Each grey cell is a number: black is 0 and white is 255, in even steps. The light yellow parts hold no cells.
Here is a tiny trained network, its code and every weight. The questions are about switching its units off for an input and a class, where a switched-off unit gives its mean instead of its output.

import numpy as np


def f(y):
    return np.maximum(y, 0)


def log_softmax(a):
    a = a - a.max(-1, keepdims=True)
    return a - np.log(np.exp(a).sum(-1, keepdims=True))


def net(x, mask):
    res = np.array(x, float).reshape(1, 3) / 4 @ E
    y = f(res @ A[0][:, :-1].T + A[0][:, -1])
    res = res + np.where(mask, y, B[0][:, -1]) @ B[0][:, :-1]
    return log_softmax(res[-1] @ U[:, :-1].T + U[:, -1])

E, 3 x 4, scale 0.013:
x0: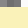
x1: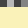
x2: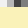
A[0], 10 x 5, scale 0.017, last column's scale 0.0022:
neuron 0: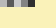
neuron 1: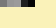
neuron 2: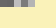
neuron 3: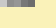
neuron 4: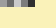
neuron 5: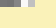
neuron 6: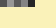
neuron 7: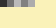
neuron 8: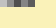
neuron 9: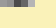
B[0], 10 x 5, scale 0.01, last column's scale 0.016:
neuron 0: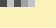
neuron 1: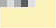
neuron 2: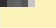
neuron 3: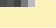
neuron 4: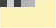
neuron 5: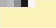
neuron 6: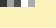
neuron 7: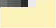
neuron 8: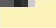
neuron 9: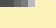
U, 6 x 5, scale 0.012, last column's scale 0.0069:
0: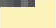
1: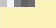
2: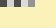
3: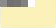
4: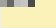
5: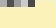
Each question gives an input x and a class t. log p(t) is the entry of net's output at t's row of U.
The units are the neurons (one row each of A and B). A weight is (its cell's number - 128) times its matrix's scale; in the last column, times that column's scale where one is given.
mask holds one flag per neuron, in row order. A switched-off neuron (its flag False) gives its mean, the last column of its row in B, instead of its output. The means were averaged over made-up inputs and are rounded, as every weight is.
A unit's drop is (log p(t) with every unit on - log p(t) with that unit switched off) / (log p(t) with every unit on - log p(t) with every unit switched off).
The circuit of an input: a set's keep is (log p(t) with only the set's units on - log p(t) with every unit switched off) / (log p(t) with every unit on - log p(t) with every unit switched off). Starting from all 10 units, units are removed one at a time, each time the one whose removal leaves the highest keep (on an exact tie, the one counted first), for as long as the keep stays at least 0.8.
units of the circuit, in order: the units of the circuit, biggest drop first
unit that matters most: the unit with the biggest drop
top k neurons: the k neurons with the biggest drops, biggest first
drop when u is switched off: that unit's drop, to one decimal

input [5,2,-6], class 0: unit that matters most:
neuron 1
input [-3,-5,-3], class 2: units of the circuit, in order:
neuron 4; neuron 0
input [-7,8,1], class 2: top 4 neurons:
neuron 6; neuron 5; neuron 9; neuron 7
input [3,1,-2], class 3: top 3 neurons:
neuron 1; neuron 0; neuron 4
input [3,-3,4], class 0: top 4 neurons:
neuron 1; neuron 8; neuron 3; neuron 6
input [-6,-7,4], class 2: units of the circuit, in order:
neuron 5; neuron 0
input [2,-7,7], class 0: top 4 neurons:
neuron 8; neuron 3; neuron 6; neuron 1
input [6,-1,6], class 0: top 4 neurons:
neuron 8; neuron 1; neuron 3; neuron 9
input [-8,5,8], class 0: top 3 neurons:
neuron 9; neuron 8; neuron 5
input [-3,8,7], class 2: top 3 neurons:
neuron 6; neuron 7; neuron 5
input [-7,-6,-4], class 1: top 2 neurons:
neuron 1; neuron 6
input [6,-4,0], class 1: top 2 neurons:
neuron 5; neuron 6
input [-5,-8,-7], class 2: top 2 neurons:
neuron 4; neuron 0
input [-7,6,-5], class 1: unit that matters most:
neuron 1
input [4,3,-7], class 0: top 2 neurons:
neuron 7; neuron 1
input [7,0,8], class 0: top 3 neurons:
neuron 8; neuron 1; neuron 3
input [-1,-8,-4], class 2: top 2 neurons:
neuron 4; neuron 0
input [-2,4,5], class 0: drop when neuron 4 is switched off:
0.1
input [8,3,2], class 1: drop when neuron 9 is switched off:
0.0
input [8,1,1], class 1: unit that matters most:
neuron 5
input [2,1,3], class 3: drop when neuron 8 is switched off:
-0.1
